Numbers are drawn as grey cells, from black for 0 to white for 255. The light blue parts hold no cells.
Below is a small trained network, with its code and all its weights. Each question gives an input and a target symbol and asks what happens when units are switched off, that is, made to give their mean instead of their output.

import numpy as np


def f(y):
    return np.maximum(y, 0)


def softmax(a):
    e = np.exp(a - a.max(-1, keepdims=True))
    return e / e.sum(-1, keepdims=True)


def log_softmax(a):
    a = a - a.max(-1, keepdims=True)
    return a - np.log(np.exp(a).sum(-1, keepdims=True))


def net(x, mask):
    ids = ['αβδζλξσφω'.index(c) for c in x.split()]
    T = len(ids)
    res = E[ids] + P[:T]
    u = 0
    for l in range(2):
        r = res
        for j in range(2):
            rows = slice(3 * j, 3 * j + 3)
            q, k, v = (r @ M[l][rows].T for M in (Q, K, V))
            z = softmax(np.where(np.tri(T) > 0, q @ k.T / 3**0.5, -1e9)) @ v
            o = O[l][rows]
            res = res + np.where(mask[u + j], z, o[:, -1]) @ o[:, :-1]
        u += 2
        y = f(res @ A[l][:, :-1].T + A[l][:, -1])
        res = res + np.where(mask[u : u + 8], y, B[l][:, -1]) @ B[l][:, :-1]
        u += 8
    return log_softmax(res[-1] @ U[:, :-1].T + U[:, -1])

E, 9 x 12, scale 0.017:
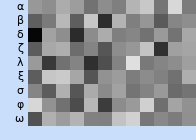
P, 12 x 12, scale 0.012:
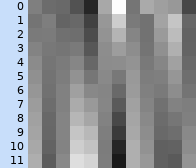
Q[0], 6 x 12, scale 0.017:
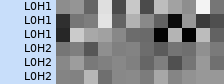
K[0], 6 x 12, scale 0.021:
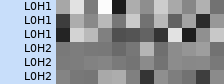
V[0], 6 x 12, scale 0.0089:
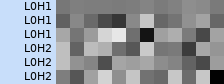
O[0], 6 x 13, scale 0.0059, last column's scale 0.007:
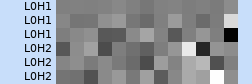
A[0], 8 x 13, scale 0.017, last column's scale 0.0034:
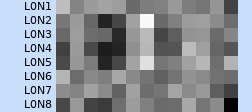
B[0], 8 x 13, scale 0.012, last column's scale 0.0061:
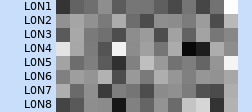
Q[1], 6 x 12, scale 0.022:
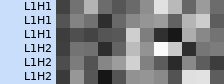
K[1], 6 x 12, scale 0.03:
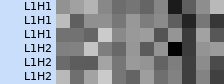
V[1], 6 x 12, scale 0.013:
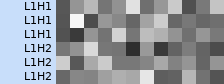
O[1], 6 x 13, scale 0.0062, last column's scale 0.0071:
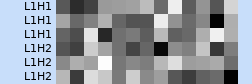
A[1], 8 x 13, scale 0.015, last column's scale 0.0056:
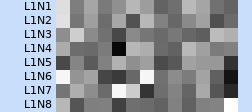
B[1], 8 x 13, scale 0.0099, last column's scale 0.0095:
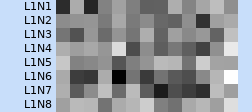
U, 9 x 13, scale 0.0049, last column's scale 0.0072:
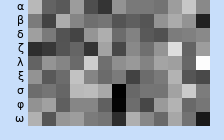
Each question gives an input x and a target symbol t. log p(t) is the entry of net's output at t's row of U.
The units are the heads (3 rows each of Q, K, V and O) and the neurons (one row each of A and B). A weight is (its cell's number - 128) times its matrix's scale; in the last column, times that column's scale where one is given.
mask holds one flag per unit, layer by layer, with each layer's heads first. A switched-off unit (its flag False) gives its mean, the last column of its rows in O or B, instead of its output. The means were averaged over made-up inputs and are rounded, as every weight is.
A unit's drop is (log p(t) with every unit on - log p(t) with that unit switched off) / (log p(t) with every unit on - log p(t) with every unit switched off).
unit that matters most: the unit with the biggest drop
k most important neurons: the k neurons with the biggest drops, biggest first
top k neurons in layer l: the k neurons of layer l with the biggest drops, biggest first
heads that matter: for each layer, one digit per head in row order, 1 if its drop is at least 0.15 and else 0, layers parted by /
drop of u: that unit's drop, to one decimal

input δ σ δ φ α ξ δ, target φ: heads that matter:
11 / 10
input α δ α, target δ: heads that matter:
10 / 01
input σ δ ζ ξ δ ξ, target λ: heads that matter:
00 / 00
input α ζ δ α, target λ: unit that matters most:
L0H1
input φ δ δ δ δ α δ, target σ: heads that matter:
11 / 00
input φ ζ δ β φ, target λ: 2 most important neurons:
L1N6, L1N8
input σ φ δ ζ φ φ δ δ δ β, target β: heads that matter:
10 / 11
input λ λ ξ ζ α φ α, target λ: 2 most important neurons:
L1N6, L0N7
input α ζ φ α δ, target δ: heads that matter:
11 / 01
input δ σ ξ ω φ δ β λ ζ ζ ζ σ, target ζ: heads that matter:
01 / 10
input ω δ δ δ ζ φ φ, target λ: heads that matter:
10 / 00
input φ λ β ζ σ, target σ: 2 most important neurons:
L1N1, L0N1
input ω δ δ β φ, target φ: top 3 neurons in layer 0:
L0N2, L0N1, L0N6
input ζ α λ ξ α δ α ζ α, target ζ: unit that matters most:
L0N1
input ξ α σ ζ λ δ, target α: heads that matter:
00 / 00
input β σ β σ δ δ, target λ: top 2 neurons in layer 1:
L1N6, L1N4
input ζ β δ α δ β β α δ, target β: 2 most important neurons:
L0N1, L1N7
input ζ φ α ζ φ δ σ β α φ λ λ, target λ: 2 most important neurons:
L1N6, L1N3
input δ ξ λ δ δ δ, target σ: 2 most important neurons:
L1N7, L0N5
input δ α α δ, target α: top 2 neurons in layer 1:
L1N5, L1N4
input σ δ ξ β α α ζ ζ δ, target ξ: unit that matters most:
L0H2
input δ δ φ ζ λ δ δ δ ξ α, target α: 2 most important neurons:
L0N5, L1N6
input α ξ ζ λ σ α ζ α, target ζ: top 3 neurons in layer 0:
L0N1, L0N2, L0N7
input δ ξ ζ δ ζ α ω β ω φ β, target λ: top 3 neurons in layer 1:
L1N6, L1N7, L1N2
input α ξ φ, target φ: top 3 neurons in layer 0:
L0N2, L0N1, L0N3
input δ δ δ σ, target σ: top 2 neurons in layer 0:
L0N1, L0N6
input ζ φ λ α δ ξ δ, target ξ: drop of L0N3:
0.1
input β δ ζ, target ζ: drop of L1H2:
0.3
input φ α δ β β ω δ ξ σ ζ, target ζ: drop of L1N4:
0.4
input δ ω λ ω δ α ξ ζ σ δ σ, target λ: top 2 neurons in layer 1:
L1N6, L1N7
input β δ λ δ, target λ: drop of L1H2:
0.2
